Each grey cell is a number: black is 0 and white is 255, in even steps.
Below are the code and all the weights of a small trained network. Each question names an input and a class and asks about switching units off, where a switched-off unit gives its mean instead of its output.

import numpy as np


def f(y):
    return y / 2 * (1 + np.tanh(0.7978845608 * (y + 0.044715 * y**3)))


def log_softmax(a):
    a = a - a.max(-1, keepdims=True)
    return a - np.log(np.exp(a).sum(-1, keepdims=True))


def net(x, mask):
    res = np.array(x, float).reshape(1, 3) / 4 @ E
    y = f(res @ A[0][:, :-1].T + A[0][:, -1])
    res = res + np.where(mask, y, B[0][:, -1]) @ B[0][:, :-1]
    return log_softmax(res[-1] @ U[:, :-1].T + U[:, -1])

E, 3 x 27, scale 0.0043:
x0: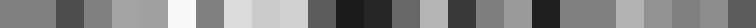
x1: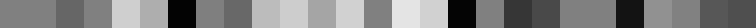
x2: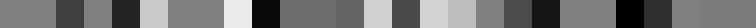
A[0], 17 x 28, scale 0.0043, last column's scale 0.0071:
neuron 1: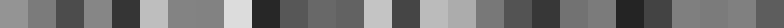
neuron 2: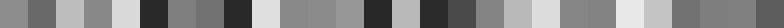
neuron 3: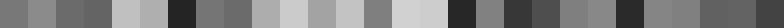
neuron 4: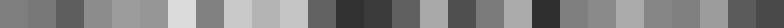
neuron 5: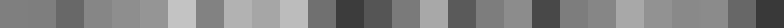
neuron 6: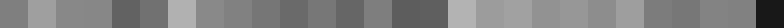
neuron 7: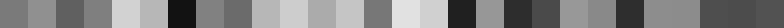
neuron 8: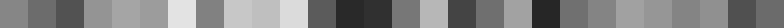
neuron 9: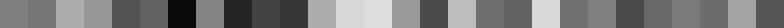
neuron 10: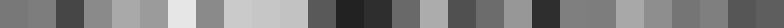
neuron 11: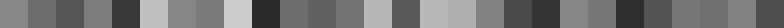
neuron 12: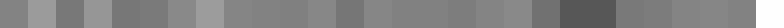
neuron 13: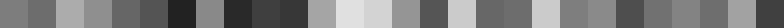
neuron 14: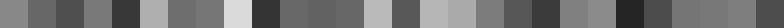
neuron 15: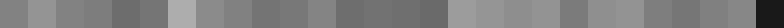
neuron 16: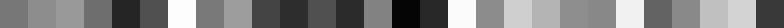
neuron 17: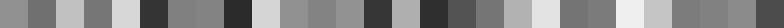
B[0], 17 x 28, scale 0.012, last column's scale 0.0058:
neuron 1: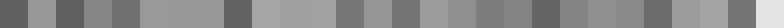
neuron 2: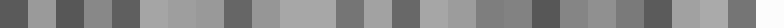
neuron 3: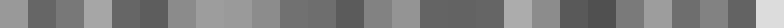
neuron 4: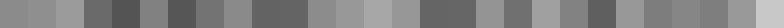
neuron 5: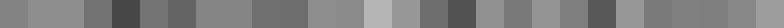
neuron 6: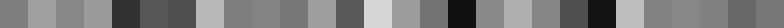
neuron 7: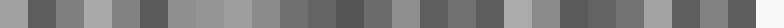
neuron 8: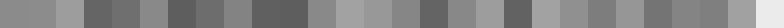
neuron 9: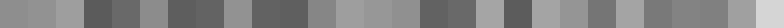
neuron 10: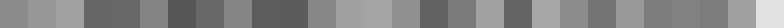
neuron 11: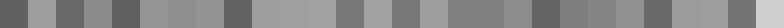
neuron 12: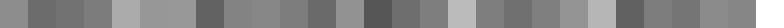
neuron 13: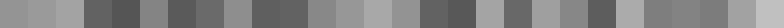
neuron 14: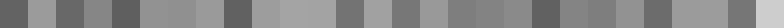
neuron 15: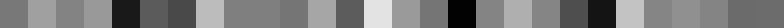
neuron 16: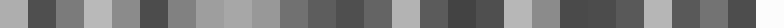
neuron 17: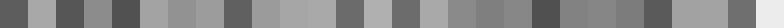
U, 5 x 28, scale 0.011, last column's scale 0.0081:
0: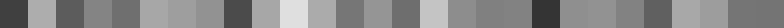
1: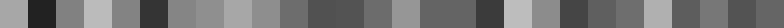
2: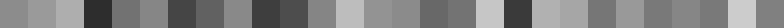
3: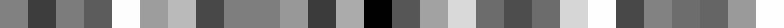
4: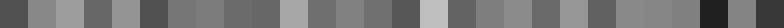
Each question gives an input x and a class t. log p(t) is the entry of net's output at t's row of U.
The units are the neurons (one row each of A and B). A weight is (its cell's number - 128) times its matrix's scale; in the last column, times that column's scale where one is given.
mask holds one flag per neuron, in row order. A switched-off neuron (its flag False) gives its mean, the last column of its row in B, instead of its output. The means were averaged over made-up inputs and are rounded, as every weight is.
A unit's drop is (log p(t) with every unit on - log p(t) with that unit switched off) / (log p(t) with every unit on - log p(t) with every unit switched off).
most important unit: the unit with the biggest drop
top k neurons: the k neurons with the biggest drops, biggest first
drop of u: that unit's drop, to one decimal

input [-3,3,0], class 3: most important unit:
neuron 16
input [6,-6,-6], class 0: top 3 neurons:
[neuron 2; neuron 17; neuron 7]
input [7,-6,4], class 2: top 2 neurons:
[neuron 10; neuron 8]
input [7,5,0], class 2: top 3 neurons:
[neuron 8; neuron 10; neuron 16]
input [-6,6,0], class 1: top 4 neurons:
[neuron 7; neuron 3; neuron 8; neuron 10]
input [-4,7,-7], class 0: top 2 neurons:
[neuron 2; neuron 17]
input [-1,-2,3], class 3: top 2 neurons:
[neuron 17; neuron 2]
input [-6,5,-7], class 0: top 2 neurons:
[neuron 2; neuron 17]
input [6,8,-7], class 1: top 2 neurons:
[neuron 7; neuron 3]
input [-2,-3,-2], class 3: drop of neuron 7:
0.2
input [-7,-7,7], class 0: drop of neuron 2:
-0.1
